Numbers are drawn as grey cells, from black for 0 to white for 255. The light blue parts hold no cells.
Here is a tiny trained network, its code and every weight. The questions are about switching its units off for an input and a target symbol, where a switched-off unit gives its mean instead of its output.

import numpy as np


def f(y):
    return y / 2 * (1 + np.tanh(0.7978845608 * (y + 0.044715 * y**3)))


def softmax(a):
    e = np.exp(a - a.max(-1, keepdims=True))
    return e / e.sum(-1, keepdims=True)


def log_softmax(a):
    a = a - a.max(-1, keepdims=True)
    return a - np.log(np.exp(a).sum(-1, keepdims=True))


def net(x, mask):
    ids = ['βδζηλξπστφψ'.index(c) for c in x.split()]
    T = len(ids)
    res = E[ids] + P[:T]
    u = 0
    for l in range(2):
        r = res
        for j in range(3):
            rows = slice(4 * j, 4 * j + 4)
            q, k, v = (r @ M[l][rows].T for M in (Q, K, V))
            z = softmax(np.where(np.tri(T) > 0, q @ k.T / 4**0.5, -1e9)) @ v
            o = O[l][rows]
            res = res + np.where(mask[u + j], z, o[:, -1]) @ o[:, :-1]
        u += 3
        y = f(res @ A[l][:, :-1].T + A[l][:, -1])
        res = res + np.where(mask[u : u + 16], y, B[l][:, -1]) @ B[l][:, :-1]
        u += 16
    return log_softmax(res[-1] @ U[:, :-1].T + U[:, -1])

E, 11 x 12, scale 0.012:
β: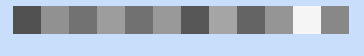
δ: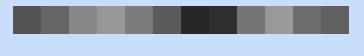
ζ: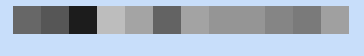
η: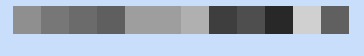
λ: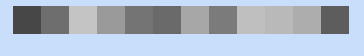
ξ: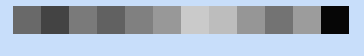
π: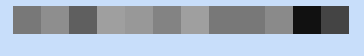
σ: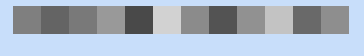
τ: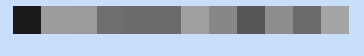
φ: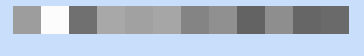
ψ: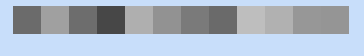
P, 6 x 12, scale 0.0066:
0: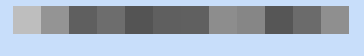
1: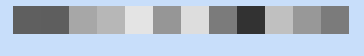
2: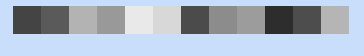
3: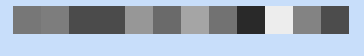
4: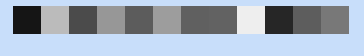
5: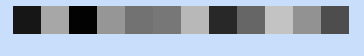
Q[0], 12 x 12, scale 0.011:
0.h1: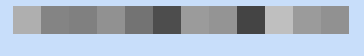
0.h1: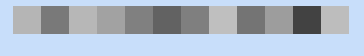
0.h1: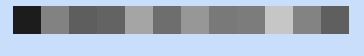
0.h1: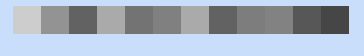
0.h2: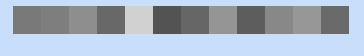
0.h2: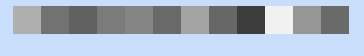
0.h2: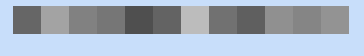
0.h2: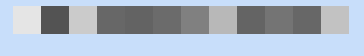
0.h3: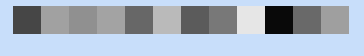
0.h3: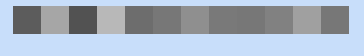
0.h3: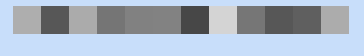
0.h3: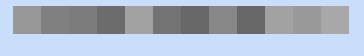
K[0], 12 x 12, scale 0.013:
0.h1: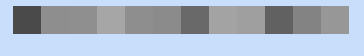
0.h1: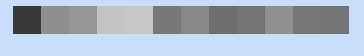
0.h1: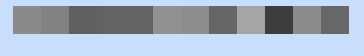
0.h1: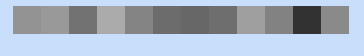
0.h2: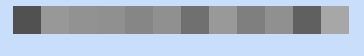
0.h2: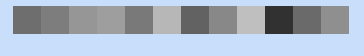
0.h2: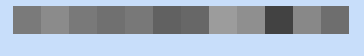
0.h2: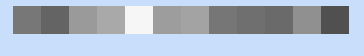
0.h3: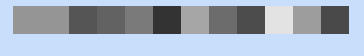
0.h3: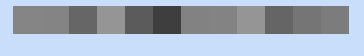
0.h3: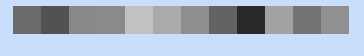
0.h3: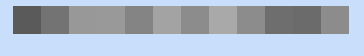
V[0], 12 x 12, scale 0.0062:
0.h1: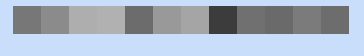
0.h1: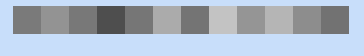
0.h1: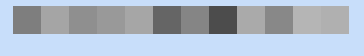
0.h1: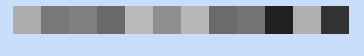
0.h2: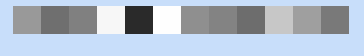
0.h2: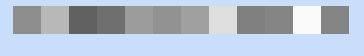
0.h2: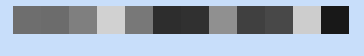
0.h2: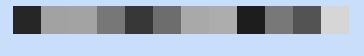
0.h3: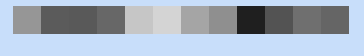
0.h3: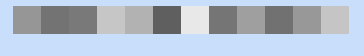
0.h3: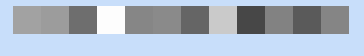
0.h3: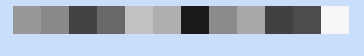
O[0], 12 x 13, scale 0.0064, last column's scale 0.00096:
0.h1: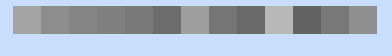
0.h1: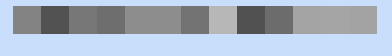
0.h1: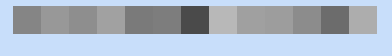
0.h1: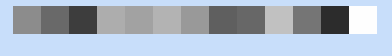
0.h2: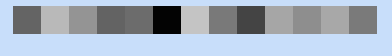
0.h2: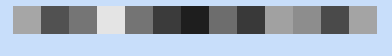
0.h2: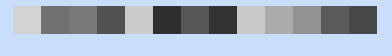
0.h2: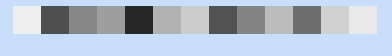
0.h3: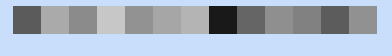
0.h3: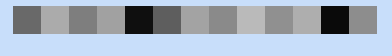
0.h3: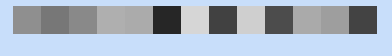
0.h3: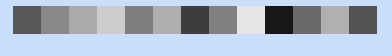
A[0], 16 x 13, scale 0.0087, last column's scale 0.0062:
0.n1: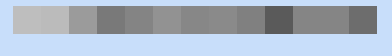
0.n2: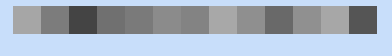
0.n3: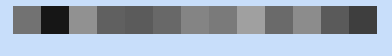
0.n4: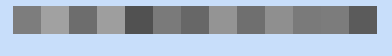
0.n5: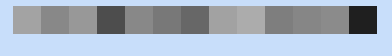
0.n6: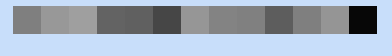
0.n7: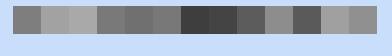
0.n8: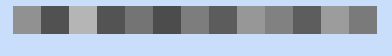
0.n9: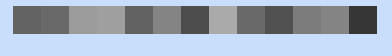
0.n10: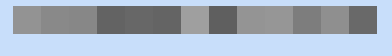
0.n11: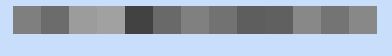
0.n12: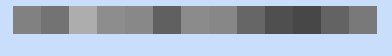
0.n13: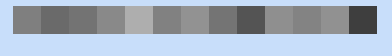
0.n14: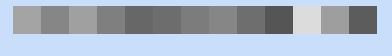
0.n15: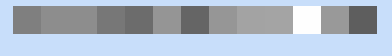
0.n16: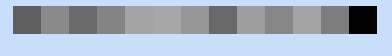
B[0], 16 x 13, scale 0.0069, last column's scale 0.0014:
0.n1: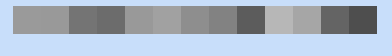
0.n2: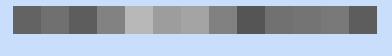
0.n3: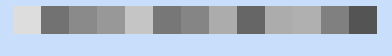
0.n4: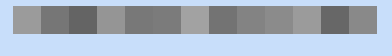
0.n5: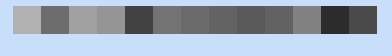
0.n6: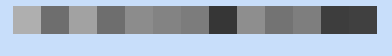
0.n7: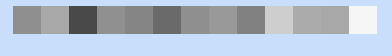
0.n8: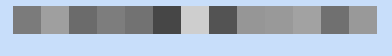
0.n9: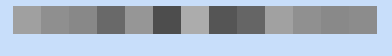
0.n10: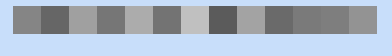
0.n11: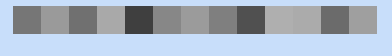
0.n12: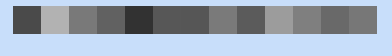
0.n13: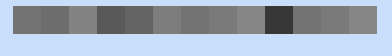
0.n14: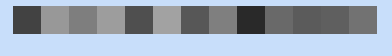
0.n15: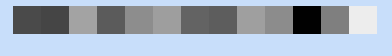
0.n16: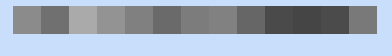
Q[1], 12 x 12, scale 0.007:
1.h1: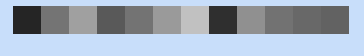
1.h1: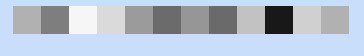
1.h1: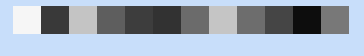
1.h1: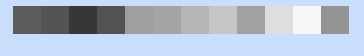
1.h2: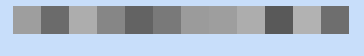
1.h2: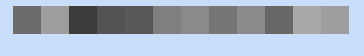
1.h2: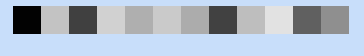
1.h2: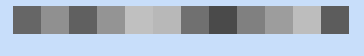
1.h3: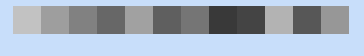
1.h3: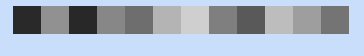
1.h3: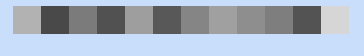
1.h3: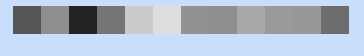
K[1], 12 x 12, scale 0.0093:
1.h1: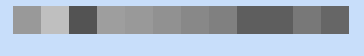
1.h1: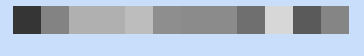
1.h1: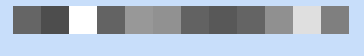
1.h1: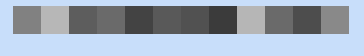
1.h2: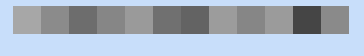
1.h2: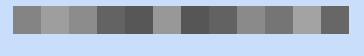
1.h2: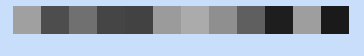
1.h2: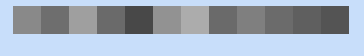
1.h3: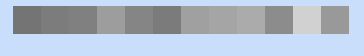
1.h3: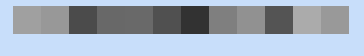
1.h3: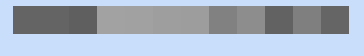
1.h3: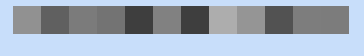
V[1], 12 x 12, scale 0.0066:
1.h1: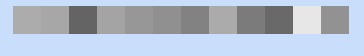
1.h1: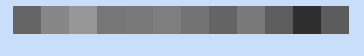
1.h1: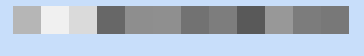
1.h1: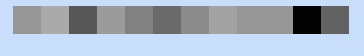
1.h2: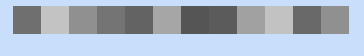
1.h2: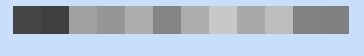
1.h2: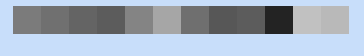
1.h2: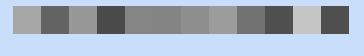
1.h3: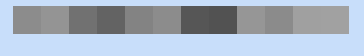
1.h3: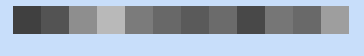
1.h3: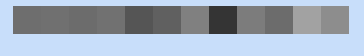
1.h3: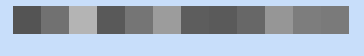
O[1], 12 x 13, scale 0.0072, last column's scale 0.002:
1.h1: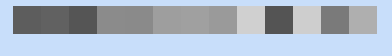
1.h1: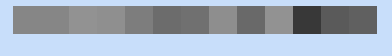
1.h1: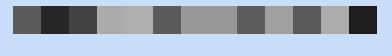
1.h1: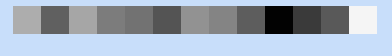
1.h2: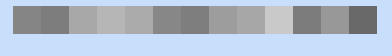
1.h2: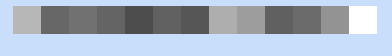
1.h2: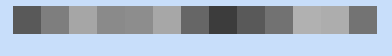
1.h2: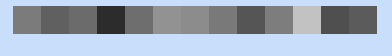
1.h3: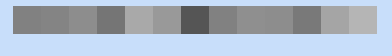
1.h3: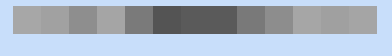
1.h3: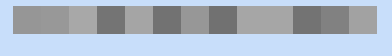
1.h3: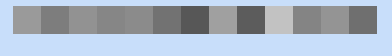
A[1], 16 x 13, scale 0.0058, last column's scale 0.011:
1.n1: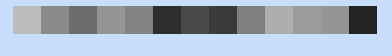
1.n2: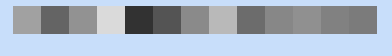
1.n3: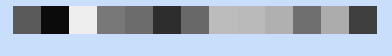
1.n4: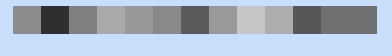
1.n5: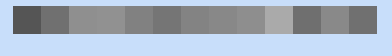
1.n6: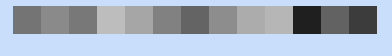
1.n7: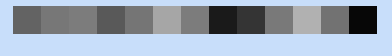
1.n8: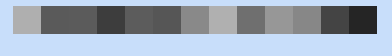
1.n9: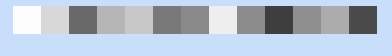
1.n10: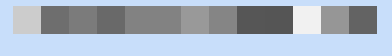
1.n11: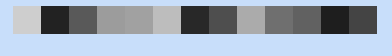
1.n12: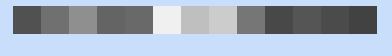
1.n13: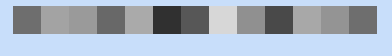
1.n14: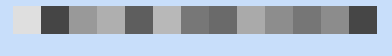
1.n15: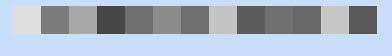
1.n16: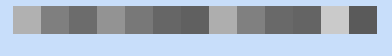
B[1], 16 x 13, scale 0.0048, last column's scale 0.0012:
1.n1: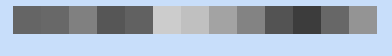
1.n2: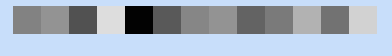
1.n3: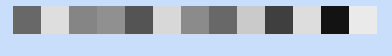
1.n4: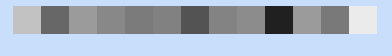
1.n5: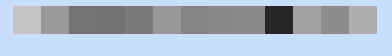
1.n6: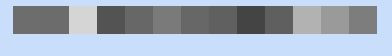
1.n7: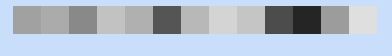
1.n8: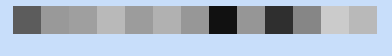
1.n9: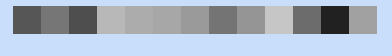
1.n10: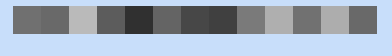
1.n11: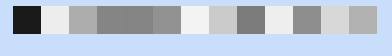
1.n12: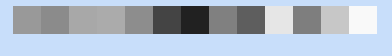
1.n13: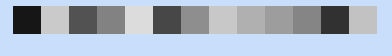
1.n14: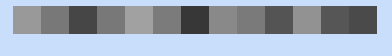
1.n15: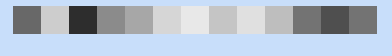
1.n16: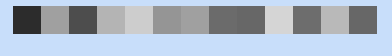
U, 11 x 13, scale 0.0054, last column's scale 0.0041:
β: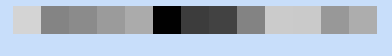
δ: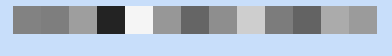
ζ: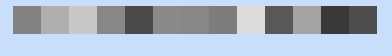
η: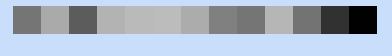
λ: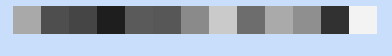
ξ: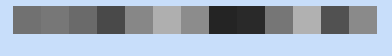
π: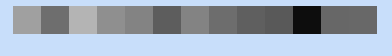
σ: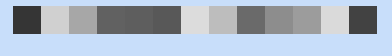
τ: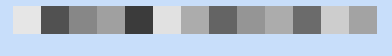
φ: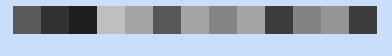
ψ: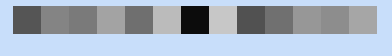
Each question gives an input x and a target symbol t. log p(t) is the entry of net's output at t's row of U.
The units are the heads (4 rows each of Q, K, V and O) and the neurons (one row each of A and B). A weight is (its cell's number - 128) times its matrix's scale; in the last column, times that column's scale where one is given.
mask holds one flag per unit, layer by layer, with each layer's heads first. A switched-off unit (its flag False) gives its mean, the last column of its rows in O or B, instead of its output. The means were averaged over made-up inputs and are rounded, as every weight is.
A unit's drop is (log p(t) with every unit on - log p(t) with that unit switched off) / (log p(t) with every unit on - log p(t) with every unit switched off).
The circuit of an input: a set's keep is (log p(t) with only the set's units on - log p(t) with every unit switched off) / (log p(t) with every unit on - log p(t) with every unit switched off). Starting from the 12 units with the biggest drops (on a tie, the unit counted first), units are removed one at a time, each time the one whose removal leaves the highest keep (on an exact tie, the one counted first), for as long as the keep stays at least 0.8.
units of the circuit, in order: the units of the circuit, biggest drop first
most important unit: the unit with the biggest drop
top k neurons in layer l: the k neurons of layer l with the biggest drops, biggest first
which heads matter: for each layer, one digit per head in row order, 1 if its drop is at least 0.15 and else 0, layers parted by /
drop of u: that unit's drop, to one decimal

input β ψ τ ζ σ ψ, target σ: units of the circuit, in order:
(0.h2)
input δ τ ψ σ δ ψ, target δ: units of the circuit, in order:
(0.h2, 0.h3)
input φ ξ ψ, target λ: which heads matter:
000 / 010
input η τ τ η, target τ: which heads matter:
010 / 000
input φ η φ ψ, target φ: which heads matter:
001 / 100
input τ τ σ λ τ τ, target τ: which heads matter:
010 / 000
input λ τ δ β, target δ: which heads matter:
010 / 000
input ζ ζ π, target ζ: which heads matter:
001 / 100
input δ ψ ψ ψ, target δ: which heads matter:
000 / 000
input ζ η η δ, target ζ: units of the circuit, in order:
(1.h1, 0.h3)
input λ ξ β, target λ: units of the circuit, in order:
(1.h2, 0.h3)
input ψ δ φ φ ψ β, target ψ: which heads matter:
001 / 000
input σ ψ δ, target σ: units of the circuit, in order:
(0.h2, 0.h1, 0.n7)
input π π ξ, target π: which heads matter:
000 / 100
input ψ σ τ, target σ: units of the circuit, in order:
(0.h2, 0.h1, 0.n9)
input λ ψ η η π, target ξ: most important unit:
1.h2
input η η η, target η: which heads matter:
101 / 000
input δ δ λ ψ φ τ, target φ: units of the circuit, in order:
(1.h1, 0.h3)
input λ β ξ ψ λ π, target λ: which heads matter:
001 / 000
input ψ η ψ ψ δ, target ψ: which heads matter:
011 / 001
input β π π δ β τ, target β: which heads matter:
010 / 000
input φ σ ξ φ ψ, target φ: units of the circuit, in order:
(1.h1, 0.h3, 0.n1)
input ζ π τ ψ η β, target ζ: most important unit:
1.h1
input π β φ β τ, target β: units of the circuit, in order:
(0.h2, 0.h3)
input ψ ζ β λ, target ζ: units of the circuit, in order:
(1.n3, 0.h3, 1.h2, 0.h1)
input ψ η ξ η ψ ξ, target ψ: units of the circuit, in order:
(0.h3, 0.h2)
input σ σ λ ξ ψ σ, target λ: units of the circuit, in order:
(1.h2)
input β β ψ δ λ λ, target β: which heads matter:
010 / 001
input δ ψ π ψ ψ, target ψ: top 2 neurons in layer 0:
(0.n8, 0.n10)
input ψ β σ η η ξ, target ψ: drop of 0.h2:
0.4
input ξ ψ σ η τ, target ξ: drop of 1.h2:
0.2
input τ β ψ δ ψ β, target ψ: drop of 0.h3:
0.3
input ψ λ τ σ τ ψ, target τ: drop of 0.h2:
1.1
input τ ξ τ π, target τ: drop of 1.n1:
0.0
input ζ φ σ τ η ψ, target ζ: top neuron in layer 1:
(1.n7)
